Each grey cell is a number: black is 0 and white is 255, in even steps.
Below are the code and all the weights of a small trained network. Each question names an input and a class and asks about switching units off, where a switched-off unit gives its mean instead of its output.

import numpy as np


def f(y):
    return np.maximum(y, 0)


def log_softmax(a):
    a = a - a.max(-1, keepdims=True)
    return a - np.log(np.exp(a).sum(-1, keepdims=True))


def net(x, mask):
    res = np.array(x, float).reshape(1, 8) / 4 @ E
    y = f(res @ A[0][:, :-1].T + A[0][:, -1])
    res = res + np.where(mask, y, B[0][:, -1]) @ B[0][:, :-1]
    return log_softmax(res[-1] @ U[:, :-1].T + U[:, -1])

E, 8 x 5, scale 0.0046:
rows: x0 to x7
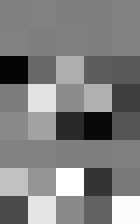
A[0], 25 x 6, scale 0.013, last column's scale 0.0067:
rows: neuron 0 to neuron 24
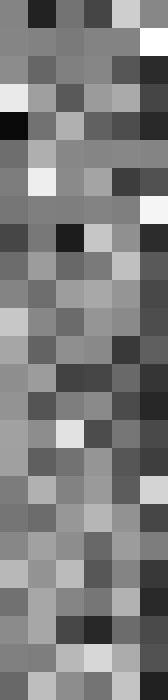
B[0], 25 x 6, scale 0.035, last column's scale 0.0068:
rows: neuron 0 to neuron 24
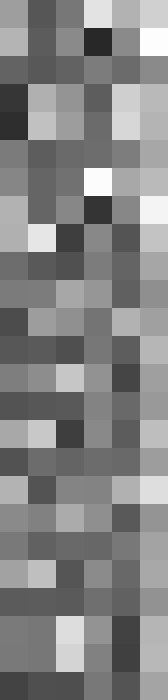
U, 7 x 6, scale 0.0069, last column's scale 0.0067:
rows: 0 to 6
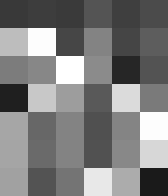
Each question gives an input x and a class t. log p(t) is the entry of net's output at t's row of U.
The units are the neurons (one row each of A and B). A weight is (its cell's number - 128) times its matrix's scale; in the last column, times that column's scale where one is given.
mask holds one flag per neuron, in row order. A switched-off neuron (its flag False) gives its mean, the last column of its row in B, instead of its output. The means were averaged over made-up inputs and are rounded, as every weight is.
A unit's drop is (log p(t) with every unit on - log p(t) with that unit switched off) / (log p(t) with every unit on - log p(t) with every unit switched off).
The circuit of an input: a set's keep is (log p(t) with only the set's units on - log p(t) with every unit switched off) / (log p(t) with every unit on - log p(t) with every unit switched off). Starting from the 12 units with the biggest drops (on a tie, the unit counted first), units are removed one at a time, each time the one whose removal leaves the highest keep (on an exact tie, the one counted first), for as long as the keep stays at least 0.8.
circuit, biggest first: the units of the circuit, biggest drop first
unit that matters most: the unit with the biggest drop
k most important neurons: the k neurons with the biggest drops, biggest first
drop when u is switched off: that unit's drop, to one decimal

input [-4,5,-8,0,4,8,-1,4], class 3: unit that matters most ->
neuron 3
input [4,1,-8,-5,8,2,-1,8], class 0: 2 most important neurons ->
[neuron 9; neuron 24]
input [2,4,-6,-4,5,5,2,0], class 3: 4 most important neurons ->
[neuron 3; neuron 11; neuron 23; neuron 17]
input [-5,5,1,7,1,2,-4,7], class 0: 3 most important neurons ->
[neuron 24; neuron 0; neuron 9]
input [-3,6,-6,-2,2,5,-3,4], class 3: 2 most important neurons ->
[neuron 3; neuron 11]
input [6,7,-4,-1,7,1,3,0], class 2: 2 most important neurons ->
[neuron 22; neuron 13]
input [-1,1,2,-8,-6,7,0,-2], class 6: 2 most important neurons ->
[neuron 0; neuron 22]
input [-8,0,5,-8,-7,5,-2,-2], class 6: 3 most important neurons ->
[neuron 0; neuron 22; neuron 13]
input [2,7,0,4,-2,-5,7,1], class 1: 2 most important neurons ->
[neuron 15; neuron 20]
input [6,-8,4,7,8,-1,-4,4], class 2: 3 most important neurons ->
[neuron 22; neuron 13; neuron 0]
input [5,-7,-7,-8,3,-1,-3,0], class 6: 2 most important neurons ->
[neuron 0; neuron 4]
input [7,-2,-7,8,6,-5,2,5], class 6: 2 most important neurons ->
[neuron 6; neuron 17]
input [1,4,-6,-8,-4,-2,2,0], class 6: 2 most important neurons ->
[neuron 0; neuron 4]
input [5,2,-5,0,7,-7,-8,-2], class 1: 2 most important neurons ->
[neuron 8; neuron 23]
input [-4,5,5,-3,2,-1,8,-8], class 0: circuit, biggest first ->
[neuron 12]
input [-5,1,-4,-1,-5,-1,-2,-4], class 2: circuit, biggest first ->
[neuron 23; neuron 18]
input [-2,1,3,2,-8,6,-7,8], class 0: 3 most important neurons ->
[neuron 24; neuron 9; neuron 21]
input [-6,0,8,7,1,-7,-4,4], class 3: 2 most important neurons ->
[neuron 4; neuron 0]
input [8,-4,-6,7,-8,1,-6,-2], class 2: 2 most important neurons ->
[neuron 23; neuron 18]
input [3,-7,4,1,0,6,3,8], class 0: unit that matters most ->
neuron 24
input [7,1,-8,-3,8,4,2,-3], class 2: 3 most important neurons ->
[neuron 22; neuron 13; neuron 4]
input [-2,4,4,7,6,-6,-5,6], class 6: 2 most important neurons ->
[neuron 6; neuron 17]
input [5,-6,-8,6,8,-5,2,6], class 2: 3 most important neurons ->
[neuron 22; neuron 13; neuron 4]
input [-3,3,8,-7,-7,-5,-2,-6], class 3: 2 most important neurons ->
[neuron 4; neuron 22]
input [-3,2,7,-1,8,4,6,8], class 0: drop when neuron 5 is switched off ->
0.1
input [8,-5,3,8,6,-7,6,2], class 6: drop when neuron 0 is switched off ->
-0.1
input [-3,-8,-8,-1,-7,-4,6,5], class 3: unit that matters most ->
neuron 3
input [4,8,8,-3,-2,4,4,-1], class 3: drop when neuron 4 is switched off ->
1.0
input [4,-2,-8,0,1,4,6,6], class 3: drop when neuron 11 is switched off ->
0.2
